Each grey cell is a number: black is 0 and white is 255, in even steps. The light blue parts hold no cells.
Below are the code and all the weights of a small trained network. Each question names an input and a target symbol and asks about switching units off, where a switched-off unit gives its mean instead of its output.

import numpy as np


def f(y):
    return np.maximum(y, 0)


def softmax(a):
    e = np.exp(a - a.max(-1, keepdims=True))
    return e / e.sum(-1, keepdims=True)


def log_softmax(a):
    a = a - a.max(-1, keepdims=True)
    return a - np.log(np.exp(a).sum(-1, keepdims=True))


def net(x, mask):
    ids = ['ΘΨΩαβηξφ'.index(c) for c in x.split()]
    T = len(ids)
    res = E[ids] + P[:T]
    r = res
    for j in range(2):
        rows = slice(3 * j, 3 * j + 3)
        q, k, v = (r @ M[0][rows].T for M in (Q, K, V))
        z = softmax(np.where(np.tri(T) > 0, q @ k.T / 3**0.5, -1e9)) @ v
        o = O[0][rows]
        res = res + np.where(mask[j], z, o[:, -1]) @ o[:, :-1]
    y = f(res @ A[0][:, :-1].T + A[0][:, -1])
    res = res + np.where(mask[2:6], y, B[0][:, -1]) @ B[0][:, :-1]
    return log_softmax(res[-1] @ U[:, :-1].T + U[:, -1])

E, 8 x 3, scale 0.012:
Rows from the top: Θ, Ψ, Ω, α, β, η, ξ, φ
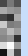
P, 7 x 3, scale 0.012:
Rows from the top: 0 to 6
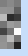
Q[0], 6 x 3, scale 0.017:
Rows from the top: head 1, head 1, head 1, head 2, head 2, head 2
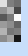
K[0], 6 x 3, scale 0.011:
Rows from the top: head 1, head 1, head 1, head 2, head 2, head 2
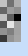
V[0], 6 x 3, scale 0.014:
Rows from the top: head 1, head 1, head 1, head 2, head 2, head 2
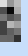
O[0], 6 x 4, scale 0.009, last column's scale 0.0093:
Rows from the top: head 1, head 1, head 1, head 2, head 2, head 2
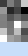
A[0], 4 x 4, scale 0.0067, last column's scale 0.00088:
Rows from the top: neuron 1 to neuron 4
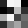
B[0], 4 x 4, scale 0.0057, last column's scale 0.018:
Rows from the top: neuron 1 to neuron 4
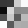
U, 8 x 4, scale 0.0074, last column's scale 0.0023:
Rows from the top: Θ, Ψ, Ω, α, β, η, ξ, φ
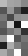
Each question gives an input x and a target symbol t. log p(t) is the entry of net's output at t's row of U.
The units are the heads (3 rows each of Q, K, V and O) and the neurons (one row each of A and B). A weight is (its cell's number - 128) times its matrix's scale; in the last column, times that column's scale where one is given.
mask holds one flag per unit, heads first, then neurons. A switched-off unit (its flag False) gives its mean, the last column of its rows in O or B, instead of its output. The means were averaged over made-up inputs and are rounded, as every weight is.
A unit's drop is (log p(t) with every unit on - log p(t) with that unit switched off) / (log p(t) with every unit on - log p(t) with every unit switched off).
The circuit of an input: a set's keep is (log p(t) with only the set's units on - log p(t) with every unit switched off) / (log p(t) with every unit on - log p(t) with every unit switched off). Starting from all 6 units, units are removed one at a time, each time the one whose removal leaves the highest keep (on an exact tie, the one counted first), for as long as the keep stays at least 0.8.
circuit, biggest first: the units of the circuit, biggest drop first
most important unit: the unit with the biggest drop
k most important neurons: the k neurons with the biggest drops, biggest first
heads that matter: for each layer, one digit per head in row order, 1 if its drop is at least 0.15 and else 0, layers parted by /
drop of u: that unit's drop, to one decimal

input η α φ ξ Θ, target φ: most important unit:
head 1
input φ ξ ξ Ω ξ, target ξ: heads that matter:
11
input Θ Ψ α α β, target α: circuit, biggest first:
head 2; head 1
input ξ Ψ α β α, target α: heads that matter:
01
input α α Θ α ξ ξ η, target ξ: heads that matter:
01
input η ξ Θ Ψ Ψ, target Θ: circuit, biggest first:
head 2; head 1; neuron 1
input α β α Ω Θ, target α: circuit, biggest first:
head 2; neuron 1
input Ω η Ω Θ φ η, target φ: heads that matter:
01
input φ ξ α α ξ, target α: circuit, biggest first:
head 2; head 1
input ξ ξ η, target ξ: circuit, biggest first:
head 1; head 2
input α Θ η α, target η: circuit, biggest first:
head 2; neuron 1
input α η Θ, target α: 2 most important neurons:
neuron 1; neuron 4
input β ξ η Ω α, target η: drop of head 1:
-0.1
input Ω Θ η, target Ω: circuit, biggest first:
head 1
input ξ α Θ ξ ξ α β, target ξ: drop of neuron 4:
-0.1
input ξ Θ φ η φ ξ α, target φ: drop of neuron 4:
0.0
